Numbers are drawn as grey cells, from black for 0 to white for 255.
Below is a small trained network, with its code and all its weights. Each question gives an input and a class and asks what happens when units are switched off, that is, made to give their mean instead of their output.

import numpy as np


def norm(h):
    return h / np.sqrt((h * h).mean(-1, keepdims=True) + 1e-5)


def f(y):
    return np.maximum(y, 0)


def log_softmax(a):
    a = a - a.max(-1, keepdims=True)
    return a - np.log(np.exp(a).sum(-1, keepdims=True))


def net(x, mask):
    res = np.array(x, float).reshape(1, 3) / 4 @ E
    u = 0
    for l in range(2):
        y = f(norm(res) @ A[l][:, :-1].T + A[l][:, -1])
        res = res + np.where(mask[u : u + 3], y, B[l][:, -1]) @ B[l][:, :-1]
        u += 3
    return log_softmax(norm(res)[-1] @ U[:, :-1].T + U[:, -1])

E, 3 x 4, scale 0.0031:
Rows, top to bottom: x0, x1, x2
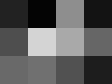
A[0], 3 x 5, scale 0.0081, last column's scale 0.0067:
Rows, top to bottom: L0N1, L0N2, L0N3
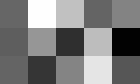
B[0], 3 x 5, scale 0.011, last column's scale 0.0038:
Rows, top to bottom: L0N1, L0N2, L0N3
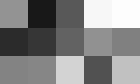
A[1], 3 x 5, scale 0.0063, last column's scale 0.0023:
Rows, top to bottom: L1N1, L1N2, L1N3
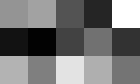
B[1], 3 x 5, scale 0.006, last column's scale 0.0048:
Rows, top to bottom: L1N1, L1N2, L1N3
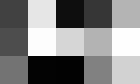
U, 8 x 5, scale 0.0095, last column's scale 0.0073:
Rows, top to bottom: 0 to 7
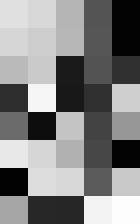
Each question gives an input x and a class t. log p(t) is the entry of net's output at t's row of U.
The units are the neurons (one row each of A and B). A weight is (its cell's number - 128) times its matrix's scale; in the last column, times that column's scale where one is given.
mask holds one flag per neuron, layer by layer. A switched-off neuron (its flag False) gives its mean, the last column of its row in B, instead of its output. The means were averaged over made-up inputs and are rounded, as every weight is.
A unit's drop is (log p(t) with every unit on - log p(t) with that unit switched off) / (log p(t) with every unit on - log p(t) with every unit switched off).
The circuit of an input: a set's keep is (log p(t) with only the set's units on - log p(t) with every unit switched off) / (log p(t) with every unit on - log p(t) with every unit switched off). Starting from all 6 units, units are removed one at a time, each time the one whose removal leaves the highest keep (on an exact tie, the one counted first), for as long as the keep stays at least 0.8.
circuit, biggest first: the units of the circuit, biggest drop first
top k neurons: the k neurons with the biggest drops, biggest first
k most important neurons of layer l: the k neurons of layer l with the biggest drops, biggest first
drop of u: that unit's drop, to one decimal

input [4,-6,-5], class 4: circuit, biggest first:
L0N3
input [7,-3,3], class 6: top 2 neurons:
L1N2, L1N3
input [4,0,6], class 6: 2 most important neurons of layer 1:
L1N2, L1N3
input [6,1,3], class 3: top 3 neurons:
L0N1, L1N1, L0N3
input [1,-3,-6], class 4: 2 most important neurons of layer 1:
L1N3, L1N2
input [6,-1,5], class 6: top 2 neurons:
L1N2, L1N3
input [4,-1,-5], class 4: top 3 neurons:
L0N3, L1N2, L0N1
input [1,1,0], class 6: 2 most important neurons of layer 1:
L1N2, L1N3
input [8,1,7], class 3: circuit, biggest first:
L0N1, L1N1
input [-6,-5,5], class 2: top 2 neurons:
L0N1, L1N2
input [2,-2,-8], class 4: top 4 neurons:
L0N3, L0N1, L1N3, L1N2
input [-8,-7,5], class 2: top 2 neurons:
L0N1, L1N3
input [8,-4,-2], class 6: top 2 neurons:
L1N2, L0N1
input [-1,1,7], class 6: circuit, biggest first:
L1N2
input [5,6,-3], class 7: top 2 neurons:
L0N1, L1N1
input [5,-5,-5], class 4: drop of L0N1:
0.2
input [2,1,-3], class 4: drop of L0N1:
0.4
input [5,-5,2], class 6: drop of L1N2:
0.3
